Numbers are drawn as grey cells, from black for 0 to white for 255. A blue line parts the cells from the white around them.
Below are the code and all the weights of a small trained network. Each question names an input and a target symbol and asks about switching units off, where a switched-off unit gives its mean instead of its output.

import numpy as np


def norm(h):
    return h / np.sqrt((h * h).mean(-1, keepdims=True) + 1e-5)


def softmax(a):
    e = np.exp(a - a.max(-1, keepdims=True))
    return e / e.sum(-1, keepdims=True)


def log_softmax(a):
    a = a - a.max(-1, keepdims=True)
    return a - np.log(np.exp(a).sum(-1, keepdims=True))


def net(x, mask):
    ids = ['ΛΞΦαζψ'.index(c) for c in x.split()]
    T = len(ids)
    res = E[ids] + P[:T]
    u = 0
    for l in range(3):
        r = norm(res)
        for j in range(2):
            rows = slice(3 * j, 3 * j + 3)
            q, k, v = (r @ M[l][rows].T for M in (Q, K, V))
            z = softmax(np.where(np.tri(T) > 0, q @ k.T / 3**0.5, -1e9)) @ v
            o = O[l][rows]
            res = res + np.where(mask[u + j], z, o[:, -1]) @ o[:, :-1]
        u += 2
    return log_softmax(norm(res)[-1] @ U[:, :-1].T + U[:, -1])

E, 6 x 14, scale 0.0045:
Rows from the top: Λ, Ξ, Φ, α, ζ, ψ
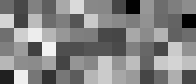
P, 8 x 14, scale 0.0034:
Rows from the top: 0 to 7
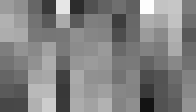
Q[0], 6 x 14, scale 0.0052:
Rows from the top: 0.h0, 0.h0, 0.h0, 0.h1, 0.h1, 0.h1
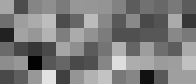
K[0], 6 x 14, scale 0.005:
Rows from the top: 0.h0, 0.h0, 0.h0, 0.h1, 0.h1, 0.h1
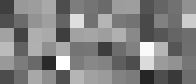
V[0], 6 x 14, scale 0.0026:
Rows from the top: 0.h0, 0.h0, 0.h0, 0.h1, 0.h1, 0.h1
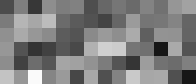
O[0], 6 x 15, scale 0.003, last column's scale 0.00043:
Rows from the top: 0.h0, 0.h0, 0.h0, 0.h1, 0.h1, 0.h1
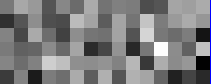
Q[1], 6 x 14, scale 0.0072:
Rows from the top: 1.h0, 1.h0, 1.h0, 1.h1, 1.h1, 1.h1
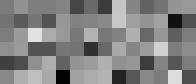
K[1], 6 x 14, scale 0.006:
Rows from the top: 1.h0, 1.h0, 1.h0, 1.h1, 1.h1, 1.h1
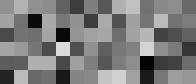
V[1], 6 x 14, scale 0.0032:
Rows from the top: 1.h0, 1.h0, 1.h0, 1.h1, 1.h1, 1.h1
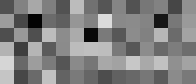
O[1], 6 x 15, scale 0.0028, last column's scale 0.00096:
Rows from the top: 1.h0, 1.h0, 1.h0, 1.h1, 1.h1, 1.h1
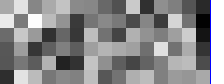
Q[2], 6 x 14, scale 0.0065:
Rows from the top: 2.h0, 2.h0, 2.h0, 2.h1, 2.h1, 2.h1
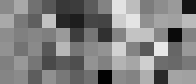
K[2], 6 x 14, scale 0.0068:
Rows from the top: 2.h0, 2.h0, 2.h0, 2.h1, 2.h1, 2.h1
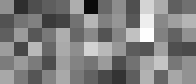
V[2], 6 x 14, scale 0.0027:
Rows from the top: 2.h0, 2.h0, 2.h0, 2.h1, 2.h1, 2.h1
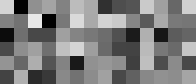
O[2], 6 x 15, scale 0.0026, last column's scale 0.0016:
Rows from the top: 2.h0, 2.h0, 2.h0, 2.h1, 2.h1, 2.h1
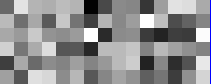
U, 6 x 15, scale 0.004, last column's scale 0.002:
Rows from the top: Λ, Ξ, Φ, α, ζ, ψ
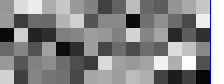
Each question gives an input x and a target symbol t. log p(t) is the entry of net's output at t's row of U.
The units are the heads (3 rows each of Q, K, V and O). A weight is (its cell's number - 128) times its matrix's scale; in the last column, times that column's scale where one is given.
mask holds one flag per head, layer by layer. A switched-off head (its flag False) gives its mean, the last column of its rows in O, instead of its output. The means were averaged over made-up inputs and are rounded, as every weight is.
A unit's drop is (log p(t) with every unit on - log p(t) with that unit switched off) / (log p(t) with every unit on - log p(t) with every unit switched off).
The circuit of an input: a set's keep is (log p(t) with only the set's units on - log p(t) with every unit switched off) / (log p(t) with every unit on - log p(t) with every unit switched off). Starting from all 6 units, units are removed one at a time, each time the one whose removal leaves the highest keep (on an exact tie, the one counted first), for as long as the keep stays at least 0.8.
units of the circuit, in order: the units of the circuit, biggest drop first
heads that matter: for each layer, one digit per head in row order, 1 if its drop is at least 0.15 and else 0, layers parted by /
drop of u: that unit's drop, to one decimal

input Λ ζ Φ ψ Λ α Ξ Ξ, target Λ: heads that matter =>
00 / 11 / 00
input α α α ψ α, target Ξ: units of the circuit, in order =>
(1.h1; 0.h1)
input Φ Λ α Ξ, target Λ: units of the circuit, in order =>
(1.h1)
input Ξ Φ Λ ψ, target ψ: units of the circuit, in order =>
(1.h1; 2.h0)
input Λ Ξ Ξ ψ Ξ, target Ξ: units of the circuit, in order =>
(0.h1; 1.h1)
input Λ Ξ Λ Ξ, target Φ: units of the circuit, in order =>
(1.h1; 2.h1)
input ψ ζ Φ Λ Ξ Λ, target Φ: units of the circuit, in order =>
(1.h1; 2.h1)
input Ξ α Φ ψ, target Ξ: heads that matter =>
00 / 01 / 00
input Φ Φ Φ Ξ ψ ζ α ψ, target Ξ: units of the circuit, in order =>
(1.h1; 0.h1)
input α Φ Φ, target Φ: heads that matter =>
00 / 10 / 00
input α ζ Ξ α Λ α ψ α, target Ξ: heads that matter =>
01 / 11 / 00
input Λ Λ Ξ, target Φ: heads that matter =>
01 / 01 / 01
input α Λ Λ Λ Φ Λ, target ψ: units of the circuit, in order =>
(0.h1; 2.h0)
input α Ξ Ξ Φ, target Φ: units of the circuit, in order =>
(0.h1)
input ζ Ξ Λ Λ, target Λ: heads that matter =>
00 / 10 / 10
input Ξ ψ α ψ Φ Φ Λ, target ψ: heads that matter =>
01 / 00 / 00
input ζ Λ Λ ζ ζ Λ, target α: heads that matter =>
00 / 01 / 00
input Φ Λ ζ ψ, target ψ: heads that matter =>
01 / 01 / 10
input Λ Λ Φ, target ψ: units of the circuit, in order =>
(0.h1; 2.h0)
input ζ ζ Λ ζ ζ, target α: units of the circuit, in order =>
(1.h1)
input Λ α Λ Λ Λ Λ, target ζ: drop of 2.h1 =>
0.3
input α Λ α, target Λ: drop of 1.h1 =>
0.2
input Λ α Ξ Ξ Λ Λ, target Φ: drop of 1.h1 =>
0.9
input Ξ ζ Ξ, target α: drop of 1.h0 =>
0.1
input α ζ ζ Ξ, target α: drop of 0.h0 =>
-0.1
